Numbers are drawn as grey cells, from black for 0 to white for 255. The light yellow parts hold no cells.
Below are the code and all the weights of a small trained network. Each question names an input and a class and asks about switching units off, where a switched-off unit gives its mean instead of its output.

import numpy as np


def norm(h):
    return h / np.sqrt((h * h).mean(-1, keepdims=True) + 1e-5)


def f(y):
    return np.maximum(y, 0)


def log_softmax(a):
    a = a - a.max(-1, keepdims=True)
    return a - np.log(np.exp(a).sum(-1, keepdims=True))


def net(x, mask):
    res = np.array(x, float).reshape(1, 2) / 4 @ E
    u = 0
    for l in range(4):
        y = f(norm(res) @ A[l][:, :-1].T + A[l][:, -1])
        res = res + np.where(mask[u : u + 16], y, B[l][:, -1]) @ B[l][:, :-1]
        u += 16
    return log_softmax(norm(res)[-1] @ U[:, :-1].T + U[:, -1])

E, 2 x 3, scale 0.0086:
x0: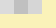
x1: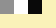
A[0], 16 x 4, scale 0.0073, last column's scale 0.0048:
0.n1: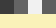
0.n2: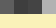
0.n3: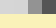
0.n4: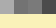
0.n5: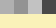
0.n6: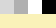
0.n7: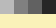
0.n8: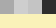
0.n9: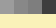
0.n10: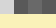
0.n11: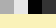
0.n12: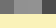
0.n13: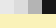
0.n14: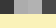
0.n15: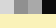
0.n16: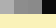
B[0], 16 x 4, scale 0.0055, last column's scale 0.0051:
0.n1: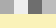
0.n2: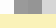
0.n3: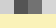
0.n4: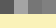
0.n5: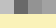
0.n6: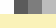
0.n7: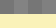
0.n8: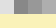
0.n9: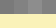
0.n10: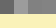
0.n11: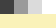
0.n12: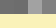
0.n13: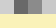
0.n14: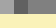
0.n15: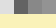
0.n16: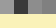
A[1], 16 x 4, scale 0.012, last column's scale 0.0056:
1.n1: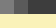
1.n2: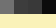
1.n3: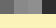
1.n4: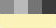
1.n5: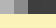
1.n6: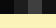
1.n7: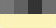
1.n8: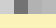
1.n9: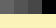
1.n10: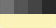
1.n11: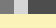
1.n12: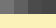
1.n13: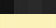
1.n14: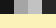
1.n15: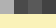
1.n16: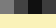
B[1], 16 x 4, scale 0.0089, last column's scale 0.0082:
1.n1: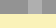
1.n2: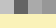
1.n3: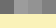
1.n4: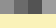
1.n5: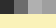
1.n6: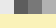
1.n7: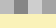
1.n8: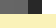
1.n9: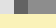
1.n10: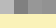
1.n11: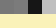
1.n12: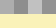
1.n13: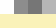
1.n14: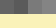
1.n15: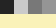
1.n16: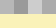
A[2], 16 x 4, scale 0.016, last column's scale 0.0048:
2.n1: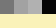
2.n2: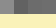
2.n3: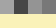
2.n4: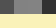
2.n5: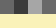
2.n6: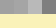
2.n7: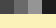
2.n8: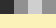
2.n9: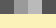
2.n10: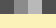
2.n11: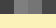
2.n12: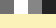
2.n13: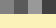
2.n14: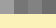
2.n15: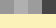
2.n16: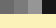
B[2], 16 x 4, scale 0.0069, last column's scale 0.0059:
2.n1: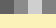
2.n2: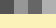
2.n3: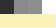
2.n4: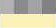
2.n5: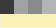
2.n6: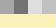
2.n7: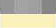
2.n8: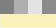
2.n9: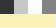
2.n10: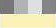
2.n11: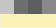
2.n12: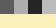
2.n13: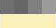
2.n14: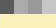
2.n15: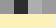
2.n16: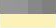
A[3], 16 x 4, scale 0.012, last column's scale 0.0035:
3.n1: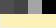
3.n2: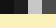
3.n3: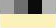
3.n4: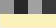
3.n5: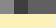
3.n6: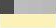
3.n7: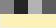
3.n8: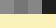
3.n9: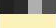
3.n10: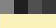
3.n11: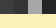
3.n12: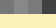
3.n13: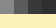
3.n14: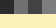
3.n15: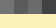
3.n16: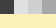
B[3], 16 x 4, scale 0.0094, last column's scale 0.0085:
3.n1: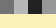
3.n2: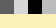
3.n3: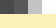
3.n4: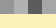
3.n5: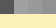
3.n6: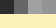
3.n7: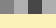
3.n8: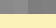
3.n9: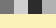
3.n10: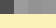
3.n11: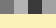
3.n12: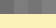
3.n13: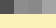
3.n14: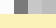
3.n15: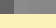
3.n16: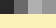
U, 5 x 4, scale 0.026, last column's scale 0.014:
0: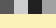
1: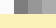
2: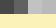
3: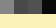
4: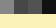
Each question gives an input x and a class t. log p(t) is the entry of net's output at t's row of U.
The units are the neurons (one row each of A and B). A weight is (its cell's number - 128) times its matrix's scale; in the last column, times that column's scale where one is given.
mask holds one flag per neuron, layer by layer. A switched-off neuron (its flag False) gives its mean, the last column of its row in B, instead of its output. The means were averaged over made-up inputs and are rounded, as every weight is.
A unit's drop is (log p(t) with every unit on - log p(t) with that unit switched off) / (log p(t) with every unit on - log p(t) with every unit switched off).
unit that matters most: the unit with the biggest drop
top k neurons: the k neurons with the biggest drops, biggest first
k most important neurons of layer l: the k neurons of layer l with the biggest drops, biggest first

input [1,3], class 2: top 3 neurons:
3.n3; 3.n2; 0.n1
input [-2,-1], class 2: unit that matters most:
0.n2
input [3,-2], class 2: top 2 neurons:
1.n8; 1.n16
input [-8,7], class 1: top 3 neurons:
1.n13; 0.n1; 1.n7
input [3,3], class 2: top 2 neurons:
3.n3; 1.n8
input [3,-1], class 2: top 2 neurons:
1.n8; 1.n16
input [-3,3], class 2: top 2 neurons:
3.n3; 3.n2
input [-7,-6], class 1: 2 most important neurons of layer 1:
1.n13; 1.n6
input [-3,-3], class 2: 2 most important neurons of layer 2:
2.n11; 2.n3
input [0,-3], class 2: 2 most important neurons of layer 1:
1.n8; 1.n7
